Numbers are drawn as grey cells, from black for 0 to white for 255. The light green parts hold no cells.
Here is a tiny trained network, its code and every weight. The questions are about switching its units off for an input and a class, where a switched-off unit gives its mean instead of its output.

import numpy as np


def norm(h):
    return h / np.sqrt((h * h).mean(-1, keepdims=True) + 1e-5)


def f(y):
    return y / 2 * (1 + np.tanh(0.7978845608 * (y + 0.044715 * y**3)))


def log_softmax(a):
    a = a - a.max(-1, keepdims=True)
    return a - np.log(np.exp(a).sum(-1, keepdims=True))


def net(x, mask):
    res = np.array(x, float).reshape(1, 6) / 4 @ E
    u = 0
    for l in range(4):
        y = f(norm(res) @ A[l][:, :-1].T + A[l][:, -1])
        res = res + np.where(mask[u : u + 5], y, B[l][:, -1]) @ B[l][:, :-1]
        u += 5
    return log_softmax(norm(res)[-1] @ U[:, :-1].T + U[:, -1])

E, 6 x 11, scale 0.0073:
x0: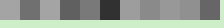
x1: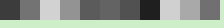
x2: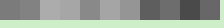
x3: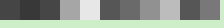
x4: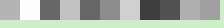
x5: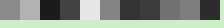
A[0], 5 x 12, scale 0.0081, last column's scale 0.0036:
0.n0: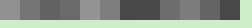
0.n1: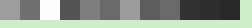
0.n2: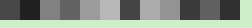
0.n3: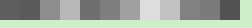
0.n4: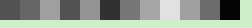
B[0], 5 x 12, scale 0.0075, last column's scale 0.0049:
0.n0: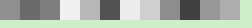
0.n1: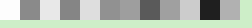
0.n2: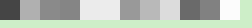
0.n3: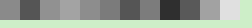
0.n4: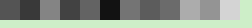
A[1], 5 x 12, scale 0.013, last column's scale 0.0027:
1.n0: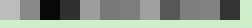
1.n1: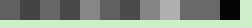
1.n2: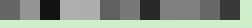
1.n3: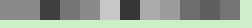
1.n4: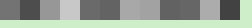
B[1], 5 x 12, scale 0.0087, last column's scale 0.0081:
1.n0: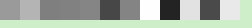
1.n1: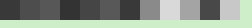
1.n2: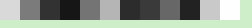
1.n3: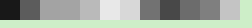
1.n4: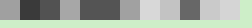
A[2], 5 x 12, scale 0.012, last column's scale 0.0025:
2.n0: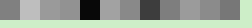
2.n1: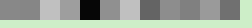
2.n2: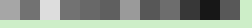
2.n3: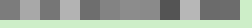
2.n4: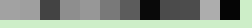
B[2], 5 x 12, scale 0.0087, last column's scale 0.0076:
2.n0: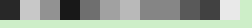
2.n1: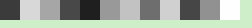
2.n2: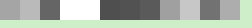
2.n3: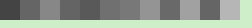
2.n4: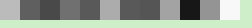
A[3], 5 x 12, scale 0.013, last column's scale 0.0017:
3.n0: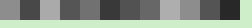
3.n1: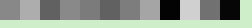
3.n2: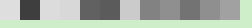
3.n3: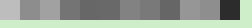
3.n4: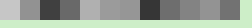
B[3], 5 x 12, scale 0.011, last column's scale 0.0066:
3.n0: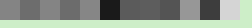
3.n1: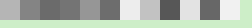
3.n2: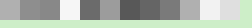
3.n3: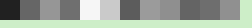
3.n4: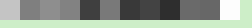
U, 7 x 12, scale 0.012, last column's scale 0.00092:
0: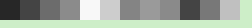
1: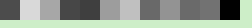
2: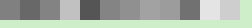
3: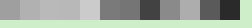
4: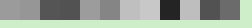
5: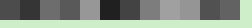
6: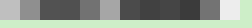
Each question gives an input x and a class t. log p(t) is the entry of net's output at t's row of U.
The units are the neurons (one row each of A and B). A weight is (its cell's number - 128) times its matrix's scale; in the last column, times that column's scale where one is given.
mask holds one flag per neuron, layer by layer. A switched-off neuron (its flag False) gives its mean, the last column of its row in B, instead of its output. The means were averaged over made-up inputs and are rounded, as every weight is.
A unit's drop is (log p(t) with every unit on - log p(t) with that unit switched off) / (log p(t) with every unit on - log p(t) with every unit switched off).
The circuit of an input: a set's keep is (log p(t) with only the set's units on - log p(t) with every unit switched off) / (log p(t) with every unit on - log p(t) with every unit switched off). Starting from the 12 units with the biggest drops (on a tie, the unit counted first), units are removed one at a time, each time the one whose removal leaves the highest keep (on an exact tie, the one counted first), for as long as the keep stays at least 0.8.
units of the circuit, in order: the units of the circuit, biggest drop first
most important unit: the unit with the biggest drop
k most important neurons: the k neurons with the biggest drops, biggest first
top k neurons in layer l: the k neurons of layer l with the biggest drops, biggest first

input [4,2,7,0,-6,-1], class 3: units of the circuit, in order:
0.n1
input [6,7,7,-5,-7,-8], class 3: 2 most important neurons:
0.n1, 2.n2
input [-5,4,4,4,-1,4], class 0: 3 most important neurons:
0.n2, 1.n3, 0.n4
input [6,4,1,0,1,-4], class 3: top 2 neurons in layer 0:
0.n1, 0.n0
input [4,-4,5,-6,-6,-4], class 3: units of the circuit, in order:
0.n1, 2.n2
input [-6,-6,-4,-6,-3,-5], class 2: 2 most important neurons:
1.n4, 2.n0
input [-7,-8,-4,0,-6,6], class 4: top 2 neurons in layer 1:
1.n0, 1.n4
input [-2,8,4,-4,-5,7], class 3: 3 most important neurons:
0.n1, 2.n2, 0.n0
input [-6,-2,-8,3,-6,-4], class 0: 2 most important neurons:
0.n2, 1.n3
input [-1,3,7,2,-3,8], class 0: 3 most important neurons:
0.n2, 1.n3, 0.n4
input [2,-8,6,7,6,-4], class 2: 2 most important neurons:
1.n4, 3.n2
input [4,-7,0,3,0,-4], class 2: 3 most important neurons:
1.n4, 3.n2, 0.n3
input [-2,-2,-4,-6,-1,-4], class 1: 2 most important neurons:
0.n0, 2.n1
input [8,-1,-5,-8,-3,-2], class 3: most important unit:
2.n2
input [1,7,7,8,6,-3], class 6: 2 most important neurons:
1.n2, 0.n0
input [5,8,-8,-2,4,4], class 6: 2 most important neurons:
1.n2, 2.n4
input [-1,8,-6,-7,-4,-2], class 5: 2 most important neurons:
0.n4, 3.n0
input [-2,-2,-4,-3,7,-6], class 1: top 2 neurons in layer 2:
2.n0, 2.n1
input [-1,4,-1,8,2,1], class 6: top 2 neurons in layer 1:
1.n2, 1.n0
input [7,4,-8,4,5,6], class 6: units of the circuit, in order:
1.n2
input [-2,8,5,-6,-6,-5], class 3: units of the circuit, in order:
0.n1, 2.n2
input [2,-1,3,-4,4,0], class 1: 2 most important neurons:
1.n2, 1.n0
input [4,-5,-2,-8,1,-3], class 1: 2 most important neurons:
2.n1, 2.n0
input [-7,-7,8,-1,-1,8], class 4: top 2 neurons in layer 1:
1.n0, 1.n3
